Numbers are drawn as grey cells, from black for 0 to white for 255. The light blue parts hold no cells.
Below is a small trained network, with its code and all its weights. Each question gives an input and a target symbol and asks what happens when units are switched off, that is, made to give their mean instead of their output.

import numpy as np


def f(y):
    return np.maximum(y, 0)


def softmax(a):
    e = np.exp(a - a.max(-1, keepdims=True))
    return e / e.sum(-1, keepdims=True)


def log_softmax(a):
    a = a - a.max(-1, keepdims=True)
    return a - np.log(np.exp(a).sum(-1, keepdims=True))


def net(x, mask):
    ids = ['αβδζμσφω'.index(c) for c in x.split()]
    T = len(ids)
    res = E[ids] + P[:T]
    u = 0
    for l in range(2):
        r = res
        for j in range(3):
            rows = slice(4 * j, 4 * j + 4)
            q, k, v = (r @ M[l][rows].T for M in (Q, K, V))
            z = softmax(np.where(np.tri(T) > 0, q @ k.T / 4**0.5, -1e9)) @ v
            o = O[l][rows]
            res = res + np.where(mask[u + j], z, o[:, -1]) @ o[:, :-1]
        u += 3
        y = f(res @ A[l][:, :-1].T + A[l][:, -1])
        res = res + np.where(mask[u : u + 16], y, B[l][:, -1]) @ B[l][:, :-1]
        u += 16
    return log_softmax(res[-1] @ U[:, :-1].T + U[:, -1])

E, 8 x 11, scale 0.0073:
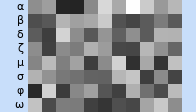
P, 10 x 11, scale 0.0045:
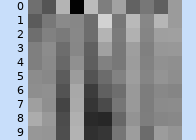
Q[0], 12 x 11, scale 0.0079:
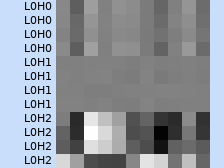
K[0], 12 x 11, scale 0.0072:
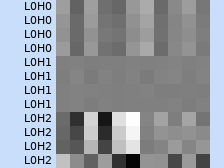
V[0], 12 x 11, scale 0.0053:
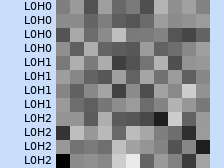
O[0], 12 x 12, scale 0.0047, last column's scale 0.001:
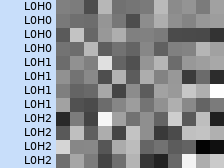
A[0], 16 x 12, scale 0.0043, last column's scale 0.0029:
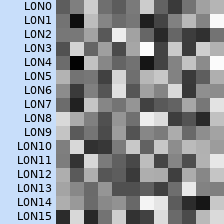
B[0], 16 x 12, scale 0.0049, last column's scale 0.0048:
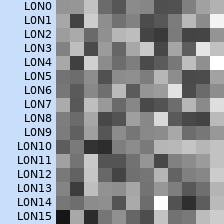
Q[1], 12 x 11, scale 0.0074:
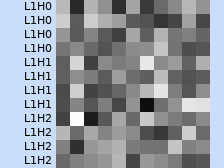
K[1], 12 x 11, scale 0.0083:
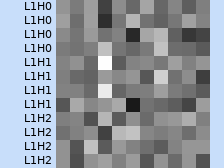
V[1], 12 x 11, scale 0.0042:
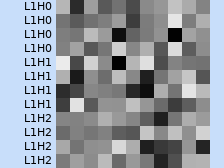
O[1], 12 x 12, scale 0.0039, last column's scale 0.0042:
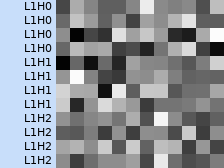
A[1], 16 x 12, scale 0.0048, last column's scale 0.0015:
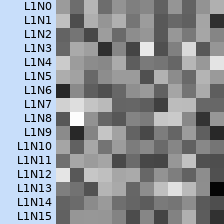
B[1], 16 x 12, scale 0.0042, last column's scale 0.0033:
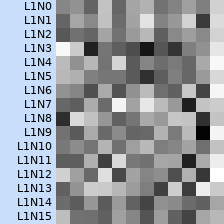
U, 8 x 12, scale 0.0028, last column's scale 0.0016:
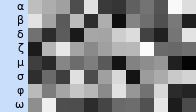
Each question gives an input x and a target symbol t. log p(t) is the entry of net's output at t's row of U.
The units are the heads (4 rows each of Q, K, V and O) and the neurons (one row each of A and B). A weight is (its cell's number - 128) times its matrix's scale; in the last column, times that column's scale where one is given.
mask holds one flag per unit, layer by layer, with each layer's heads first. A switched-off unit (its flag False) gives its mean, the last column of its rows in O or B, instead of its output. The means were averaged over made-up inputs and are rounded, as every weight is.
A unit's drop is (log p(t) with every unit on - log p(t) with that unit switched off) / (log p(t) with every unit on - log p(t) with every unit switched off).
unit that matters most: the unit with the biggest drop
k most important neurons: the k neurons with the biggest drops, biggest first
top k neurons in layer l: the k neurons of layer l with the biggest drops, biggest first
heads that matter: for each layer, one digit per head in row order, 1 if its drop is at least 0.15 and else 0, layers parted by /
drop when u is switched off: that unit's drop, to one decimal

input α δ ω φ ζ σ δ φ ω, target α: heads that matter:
010 / 101
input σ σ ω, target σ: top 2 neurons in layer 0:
[L0N8, L0N14]
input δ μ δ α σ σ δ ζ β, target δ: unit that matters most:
L1H0
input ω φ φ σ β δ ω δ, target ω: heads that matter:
101 / 110
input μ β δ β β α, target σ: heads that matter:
001 / 010
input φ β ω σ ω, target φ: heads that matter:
000 / 010
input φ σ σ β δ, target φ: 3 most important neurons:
[L0N15, L1N1, L1N12]
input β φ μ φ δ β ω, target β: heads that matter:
001 / 001
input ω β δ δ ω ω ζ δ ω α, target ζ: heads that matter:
001 / 100
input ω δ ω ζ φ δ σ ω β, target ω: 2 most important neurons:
[L1N3, L0N6]
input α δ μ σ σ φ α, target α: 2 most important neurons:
[L0N15, L0N10]
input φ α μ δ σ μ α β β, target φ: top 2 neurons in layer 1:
[L1N1, L1N12]
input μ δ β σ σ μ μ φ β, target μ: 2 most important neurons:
[L0N3, L1N9]
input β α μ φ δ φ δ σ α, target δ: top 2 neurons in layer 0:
[L0N14, L0N8]
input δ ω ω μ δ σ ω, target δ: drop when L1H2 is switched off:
0.1
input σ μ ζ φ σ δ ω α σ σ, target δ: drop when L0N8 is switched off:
0.2
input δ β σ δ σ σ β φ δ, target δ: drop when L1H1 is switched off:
0.6
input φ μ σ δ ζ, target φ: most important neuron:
[L0N15]
